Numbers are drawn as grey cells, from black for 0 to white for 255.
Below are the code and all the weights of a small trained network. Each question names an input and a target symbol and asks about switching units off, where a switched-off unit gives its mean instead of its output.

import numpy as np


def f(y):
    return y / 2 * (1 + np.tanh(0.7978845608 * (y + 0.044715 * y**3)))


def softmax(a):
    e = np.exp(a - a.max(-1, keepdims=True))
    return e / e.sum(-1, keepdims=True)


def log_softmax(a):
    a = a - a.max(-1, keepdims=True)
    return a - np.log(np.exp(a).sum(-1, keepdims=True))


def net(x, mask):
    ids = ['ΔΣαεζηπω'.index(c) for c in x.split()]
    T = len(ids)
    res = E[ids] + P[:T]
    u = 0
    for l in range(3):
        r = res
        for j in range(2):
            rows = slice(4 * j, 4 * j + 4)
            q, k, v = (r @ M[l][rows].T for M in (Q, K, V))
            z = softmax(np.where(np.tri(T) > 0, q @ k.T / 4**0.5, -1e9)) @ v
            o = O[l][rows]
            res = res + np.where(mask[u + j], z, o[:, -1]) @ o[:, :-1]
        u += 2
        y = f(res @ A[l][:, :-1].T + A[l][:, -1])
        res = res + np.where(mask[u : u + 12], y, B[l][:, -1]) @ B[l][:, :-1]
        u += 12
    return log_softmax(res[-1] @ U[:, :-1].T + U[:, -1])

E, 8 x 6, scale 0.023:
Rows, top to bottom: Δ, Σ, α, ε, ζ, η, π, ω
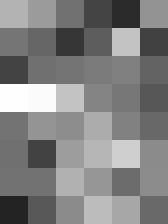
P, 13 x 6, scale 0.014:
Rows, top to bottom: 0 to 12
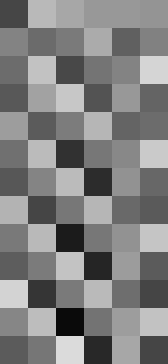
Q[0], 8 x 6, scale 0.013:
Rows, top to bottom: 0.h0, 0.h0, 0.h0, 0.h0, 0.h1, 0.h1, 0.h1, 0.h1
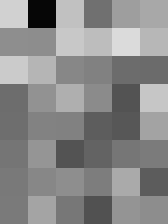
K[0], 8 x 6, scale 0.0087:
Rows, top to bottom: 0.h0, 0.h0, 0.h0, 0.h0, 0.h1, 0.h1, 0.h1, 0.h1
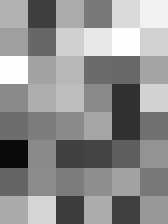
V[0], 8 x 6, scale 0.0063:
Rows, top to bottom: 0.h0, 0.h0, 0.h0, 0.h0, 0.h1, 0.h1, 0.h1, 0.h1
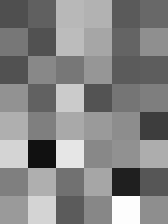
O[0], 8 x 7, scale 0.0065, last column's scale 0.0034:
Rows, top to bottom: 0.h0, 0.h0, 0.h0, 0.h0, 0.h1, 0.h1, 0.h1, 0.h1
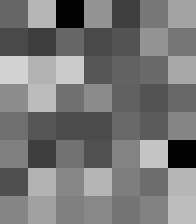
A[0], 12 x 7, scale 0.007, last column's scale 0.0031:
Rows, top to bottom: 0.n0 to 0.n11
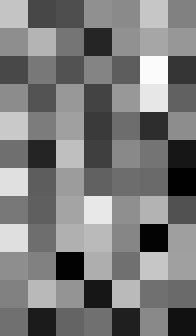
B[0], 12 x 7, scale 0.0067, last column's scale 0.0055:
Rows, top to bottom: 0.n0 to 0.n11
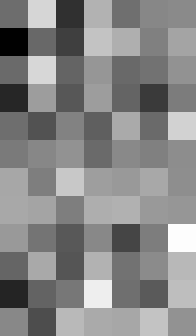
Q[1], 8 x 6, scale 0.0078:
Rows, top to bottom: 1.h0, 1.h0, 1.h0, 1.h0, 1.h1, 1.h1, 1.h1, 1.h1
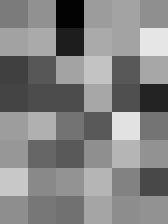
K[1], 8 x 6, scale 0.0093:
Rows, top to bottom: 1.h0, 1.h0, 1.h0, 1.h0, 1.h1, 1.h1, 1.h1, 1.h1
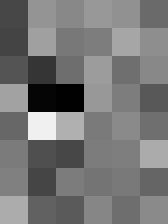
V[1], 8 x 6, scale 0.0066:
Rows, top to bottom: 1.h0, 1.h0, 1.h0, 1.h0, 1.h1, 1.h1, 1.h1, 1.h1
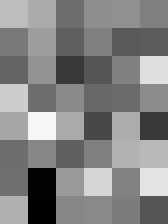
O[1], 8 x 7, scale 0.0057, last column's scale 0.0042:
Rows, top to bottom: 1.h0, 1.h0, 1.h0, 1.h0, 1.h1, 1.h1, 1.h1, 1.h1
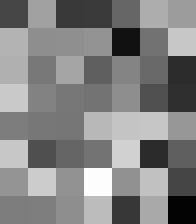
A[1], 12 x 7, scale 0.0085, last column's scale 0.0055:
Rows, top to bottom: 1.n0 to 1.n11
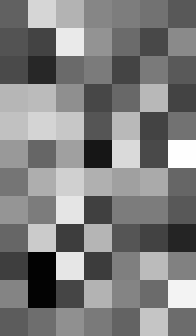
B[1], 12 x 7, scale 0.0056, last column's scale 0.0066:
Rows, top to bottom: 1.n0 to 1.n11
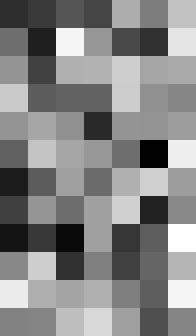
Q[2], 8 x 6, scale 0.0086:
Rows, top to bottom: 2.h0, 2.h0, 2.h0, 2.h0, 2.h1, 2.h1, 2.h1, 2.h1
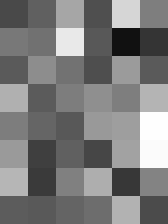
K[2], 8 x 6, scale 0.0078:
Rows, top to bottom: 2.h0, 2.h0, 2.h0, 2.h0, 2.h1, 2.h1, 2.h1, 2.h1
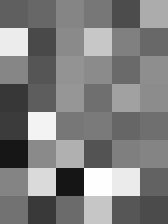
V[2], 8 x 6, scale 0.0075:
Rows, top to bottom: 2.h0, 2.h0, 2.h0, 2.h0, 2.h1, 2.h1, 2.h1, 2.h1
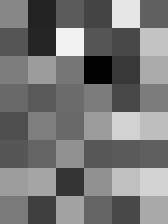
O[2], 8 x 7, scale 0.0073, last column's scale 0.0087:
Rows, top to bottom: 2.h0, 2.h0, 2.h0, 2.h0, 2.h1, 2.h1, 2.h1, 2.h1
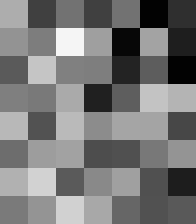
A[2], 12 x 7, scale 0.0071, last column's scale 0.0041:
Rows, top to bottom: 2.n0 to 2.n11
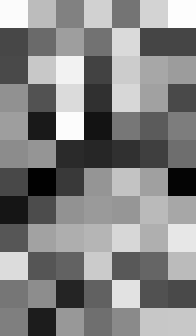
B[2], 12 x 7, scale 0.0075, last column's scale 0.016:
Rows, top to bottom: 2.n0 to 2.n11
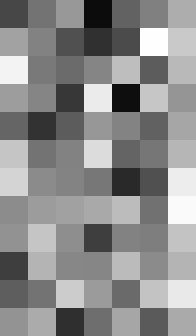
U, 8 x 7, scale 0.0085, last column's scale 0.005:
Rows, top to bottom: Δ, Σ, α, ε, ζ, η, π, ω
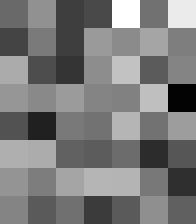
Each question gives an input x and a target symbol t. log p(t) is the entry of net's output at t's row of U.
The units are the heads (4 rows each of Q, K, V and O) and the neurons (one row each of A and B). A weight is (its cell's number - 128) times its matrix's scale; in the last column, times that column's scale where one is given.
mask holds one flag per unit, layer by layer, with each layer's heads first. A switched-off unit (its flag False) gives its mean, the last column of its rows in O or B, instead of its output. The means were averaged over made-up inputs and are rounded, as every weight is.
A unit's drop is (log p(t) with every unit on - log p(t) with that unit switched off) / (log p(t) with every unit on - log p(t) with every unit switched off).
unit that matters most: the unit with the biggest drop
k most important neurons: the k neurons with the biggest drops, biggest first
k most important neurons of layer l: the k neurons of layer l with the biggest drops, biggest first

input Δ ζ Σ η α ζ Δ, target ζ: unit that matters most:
1.n1
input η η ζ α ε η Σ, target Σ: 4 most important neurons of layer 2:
(2.n10, 2.n1, 2.n6, 2.n2)
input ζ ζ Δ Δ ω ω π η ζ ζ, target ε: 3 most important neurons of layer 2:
(2.n10, 2.n1, 2.n3)
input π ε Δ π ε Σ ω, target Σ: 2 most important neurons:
(0.n8, 2.n6)
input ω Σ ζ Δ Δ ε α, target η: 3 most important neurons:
(1.n5, 2.n10, 1.n9)
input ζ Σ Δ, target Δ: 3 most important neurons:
(0.n8, 2.n6, 0.n1)
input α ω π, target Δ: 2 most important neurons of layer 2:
(2.n10, 2.n6)
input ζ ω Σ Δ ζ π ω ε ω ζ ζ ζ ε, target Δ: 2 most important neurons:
(1.n10, 0.n4)
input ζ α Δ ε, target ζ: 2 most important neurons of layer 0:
(0.n10, 0.n8)
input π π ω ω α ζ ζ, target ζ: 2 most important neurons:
(2.n4, 1.n1)
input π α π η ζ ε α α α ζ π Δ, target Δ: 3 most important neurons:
(0.n8, 2.n10, 2.n3)
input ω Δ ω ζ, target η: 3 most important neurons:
(0.n10, 2.n10, 1.n5)
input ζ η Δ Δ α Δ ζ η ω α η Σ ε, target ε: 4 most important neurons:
(0.n0, 2.n1, 2.n10, 1.n10)
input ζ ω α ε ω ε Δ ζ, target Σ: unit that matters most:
1.h1
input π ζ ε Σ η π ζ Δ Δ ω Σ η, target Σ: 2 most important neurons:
(0.n0, 0.n9)
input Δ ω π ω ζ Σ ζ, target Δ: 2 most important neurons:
(0.n8, 2.n10)
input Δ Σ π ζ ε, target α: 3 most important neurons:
(0.n8, 2.n5, 1.n10)
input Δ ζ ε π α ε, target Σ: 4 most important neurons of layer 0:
(0.n8, 0.n10, 0.n1, 0.n11)
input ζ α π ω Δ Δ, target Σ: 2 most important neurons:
(0.n1, 1.n8)
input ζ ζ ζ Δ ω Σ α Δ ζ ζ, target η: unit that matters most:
2.h0
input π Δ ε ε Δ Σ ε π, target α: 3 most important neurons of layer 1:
(1.n5, 1.n10, 1.n6)
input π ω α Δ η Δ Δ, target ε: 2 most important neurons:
(2.n10, 0.n0)
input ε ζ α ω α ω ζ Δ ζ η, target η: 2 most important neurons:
(1.n5, 1.n9)
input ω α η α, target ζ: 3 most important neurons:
(2.n4, 1.n1, 2.n6)
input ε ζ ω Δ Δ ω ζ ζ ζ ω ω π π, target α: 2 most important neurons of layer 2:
(2.n2, 2.n4)
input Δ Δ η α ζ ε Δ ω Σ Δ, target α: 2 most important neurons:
(1.n10, 1.n1)
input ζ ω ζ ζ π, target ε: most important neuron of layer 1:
(1.n8)
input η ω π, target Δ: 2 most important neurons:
(0.n8, 1.n6)
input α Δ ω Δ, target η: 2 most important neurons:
(1.n5, 2.n10)
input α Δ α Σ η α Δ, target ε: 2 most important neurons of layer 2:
(2.n10, 2.n1)
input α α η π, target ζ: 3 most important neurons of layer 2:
(2.n4, 2.n6, 2.n5)
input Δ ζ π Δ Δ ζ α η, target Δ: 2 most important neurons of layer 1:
(1.n10, 1.n1)
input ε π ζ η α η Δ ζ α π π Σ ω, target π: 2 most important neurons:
(0.n11, 1.n1)
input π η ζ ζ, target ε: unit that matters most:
2.n10
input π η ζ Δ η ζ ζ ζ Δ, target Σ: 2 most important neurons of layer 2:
(2.n2, 2.n8)
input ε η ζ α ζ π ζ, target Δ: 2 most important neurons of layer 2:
(2.n6, 2.n5)
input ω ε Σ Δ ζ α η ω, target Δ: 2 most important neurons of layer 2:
(2.n9, 2.n0)
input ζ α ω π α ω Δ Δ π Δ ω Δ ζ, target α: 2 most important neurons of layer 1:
(1.n10, 1.n1)
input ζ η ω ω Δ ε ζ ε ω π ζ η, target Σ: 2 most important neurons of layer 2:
(2.n2, 2.n10)
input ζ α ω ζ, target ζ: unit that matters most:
2.n4
